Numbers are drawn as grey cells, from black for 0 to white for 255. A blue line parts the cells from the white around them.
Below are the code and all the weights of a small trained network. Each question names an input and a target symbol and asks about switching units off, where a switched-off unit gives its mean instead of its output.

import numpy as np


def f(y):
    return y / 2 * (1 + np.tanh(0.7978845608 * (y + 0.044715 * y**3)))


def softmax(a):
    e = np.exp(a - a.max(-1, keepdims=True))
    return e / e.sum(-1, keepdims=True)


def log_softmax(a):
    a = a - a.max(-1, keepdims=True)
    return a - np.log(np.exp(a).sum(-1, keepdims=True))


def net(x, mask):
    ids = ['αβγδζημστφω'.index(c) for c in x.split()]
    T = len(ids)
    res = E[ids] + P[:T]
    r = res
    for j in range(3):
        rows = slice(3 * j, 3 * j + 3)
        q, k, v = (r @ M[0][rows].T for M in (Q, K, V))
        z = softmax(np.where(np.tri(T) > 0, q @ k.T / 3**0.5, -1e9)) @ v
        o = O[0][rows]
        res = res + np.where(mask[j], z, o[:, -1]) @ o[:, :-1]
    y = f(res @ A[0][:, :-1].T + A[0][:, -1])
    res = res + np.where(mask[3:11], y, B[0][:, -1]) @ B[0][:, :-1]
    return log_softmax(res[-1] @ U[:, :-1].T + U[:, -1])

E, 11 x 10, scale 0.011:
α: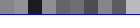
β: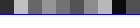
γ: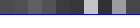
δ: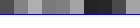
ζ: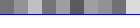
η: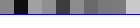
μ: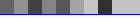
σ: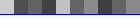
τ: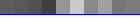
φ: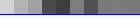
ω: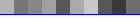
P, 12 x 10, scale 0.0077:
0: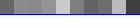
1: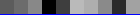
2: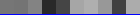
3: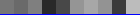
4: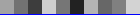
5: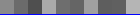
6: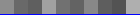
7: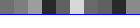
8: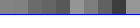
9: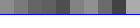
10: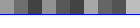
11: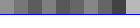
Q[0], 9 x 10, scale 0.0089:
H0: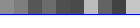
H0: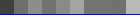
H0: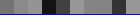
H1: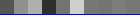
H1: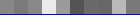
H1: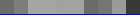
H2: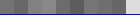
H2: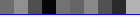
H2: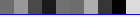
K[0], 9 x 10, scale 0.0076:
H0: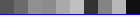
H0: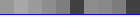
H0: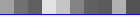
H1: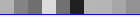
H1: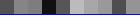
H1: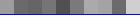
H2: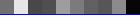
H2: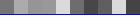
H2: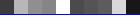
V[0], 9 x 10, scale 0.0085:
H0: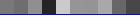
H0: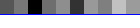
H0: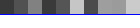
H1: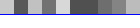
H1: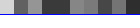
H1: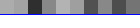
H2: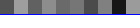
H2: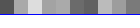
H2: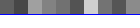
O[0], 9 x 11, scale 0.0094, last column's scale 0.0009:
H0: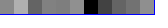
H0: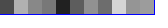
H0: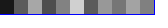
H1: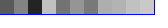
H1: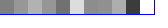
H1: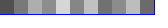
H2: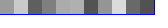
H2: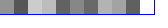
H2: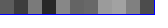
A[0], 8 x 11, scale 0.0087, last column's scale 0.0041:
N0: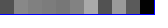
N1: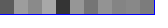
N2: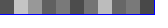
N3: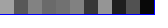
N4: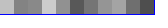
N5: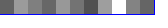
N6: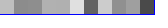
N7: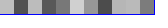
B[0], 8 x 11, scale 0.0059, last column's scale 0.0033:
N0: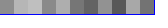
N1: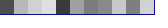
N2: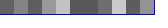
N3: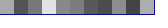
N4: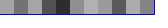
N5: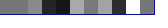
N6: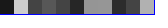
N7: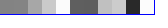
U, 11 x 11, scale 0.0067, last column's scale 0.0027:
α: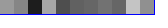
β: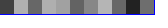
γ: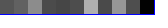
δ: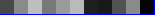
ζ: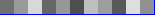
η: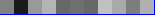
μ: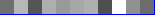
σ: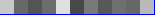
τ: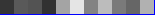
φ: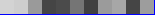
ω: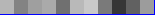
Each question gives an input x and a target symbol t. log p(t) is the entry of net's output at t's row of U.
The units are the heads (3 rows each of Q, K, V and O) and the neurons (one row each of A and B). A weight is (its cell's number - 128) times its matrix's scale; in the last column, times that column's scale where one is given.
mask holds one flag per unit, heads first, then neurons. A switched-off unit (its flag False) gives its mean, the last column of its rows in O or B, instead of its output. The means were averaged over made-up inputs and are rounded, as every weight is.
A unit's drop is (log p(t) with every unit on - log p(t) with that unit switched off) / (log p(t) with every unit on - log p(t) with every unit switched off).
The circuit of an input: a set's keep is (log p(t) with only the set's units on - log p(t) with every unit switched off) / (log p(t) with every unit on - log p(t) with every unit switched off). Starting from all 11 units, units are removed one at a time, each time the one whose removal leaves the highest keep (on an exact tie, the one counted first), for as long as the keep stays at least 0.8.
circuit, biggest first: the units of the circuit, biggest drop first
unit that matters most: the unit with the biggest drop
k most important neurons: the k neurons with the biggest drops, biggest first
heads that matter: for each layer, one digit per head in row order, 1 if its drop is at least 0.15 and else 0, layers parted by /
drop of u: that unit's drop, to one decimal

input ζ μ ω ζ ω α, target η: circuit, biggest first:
(H2)
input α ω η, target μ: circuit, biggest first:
(H2, H0)
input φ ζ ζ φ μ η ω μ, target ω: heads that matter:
101
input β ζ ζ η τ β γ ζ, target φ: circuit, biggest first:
(H2, H0)
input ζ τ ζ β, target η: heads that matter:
001
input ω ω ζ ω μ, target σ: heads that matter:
101
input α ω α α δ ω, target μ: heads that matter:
101
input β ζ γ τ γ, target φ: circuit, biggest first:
(H2, H1, H0)
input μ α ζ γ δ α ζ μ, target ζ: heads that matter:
111
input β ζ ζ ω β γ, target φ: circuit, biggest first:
(H2, H0, H1)
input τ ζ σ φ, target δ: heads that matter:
100
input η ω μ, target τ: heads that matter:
101
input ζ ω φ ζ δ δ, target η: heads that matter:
001
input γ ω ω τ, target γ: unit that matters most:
H2
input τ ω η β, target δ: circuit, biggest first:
(H0, H1)
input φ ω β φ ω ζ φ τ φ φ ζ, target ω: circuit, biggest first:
(H2, H1)
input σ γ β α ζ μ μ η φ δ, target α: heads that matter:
111
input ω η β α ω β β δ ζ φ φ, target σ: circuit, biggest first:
(H0, N1, H2)
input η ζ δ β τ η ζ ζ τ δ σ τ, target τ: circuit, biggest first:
(H0, H2)
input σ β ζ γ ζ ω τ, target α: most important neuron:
(N7)
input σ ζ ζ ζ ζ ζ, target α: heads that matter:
110
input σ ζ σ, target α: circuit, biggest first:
(H0, H1, H2)
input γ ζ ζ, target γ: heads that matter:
111
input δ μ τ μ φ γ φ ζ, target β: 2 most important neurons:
(N6, N7)
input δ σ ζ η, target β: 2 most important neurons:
(N6, N7)
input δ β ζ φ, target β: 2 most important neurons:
(N6, N7)
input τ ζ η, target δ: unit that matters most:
H0
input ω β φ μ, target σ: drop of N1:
0.1
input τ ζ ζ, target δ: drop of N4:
0.0
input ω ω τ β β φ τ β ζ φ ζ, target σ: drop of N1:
0.2
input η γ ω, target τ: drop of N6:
0.0
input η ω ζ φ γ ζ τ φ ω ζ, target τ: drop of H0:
0.4
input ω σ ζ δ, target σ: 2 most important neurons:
(N1, N3)
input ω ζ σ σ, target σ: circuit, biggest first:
(H0)
